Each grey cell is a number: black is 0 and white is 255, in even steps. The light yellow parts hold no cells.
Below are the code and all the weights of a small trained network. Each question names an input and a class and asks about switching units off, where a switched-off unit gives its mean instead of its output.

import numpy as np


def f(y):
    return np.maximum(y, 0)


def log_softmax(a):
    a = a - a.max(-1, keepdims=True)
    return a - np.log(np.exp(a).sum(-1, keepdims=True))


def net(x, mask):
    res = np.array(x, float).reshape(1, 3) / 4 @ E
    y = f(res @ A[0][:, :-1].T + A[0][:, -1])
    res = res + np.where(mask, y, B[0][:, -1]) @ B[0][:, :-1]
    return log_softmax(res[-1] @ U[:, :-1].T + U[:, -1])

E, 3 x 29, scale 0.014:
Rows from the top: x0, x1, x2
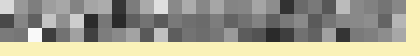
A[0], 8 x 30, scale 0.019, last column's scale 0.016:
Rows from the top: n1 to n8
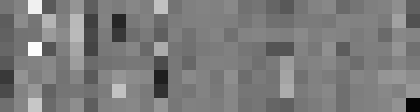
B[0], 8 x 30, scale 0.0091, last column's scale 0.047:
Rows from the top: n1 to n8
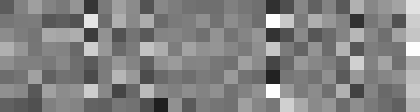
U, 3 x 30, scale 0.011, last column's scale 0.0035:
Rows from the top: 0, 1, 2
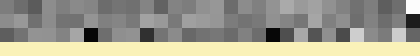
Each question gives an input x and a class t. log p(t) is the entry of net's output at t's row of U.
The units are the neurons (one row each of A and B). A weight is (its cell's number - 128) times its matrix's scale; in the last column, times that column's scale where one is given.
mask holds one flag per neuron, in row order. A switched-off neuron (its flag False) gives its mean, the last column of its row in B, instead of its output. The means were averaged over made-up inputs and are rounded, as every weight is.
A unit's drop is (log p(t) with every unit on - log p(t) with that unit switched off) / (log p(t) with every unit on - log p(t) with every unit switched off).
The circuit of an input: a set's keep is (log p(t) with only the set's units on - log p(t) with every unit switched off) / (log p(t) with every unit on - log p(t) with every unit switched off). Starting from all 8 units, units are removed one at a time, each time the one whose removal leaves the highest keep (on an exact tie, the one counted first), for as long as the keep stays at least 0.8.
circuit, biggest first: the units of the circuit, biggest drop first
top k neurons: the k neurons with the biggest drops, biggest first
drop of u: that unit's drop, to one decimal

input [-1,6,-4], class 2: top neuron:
(n3)
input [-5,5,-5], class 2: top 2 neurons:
(n6 n4)
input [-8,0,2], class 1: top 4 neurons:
(n7 n4 n8 n3)
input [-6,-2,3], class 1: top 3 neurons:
(n7 n4 n3)
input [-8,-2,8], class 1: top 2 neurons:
(n4 n7)
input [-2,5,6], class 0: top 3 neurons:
(n4 n2 n8)
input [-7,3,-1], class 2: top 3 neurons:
(n6 n4 n5)
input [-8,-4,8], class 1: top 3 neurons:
(n4 n7 n3)
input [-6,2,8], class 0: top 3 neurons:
(n4 n7 n8)
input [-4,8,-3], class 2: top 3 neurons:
(n3 n6 n4)
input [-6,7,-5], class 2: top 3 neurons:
(n6 n3 n4)
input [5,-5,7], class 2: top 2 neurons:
(n1 n2)
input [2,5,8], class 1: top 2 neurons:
(n4 n2)
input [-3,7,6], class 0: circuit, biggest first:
(n2)
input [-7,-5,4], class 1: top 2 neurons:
(n7 n4)
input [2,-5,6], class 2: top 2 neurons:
(n1 n2)
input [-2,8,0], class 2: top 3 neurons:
(n3 n6 n5)
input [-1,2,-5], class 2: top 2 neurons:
(n4 n7)
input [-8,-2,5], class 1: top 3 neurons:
(n7 n4 n3)
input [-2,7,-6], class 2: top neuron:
(n3)
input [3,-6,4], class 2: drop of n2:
0.6
